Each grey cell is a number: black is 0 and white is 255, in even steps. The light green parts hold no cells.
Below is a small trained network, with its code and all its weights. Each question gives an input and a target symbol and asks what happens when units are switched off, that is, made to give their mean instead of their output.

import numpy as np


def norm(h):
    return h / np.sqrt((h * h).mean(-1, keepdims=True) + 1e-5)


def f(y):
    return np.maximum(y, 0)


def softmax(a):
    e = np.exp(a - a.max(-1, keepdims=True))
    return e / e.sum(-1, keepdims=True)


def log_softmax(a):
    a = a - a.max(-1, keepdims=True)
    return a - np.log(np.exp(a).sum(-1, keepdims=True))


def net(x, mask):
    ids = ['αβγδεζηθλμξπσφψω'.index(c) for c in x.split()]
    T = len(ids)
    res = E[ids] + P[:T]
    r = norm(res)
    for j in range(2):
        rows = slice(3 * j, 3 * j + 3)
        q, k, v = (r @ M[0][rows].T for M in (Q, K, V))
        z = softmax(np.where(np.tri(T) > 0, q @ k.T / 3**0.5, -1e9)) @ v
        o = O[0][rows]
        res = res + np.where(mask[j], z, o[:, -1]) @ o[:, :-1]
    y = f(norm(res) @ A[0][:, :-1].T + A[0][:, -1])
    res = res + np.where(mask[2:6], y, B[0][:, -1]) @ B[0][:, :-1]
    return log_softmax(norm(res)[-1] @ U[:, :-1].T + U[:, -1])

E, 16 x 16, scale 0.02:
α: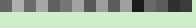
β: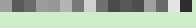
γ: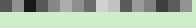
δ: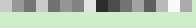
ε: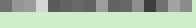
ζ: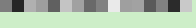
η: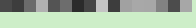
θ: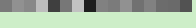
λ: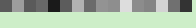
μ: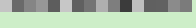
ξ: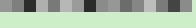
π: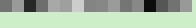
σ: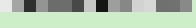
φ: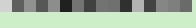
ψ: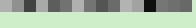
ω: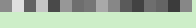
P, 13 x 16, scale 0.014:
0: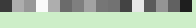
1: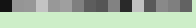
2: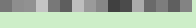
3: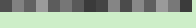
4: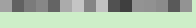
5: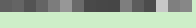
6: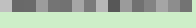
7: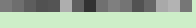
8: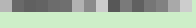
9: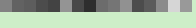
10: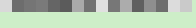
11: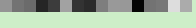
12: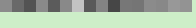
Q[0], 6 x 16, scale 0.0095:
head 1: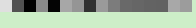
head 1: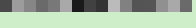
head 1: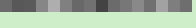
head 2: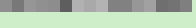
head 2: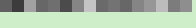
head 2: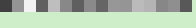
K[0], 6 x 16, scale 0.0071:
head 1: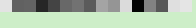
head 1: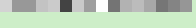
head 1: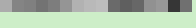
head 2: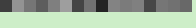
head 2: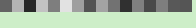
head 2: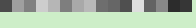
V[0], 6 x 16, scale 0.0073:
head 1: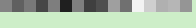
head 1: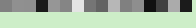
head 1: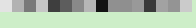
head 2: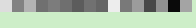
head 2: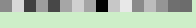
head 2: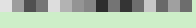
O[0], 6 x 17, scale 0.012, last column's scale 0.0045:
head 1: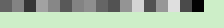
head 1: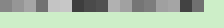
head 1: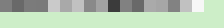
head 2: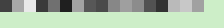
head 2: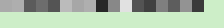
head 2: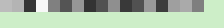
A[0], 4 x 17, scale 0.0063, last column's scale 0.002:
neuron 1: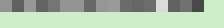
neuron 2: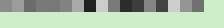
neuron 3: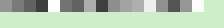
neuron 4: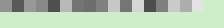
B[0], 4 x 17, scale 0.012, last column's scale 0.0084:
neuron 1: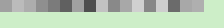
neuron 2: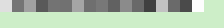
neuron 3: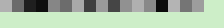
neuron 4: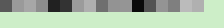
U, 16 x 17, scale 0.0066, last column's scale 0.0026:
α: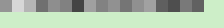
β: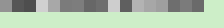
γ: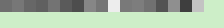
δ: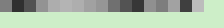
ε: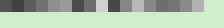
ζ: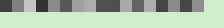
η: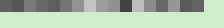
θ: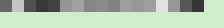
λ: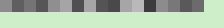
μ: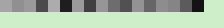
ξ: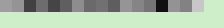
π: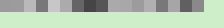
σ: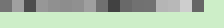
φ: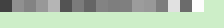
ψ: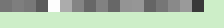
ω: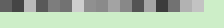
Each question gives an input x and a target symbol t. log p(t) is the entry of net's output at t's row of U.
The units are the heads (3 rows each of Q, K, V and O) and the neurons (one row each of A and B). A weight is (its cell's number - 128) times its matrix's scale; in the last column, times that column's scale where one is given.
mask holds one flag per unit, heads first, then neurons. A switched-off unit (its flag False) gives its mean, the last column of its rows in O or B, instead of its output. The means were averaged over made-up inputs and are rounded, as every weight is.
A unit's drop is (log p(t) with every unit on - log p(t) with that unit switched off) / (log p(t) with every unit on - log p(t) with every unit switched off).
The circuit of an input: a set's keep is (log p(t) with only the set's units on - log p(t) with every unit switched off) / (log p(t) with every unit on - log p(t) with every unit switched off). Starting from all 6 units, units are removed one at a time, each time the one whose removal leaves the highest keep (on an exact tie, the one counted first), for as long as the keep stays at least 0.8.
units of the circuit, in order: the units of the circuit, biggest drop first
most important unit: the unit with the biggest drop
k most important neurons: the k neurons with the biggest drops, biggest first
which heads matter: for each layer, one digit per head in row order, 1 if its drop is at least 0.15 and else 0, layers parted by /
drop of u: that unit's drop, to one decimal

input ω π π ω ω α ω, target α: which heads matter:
10
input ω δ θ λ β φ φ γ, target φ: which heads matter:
11
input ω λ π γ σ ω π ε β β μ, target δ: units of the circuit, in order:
[head 2]
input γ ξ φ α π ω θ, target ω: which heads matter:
10
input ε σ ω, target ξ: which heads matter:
01
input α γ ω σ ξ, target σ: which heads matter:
11
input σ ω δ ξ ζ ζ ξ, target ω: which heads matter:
01
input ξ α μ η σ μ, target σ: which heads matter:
10
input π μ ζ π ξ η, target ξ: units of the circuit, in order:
[head 1; head 2]
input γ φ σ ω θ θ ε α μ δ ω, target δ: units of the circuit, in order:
[head 2; head 1]
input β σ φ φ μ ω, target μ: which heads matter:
01
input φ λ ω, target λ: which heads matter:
11
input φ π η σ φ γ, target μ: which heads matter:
01
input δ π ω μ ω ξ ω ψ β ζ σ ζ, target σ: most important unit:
head 1
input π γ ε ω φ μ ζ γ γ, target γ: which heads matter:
10
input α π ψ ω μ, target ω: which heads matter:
10
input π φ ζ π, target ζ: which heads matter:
01
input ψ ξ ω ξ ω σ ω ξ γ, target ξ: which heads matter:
11
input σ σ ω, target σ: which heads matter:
10
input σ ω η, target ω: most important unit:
head 1
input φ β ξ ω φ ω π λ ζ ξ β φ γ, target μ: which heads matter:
01
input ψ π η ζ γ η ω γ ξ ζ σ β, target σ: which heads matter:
11
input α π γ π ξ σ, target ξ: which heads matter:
00
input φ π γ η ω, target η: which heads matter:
11
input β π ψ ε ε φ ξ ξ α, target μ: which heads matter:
01
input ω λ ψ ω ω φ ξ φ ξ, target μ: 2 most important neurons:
[neuron 2; neuron 4]
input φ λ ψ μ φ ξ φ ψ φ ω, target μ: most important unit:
head 2
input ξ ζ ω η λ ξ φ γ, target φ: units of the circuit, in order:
[head 1; head 2]
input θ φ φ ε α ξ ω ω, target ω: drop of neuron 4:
0.0
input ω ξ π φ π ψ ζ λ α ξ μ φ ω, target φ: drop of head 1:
0.6
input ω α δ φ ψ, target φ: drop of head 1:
0.7
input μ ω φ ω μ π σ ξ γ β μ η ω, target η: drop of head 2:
0.4
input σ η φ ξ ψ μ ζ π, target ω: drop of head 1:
0.1
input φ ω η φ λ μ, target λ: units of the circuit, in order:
[head 2]
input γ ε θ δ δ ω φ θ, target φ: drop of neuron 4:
0.0
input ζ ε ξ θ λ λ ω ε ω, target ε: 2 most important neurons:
[neuron 2; neuron 4]
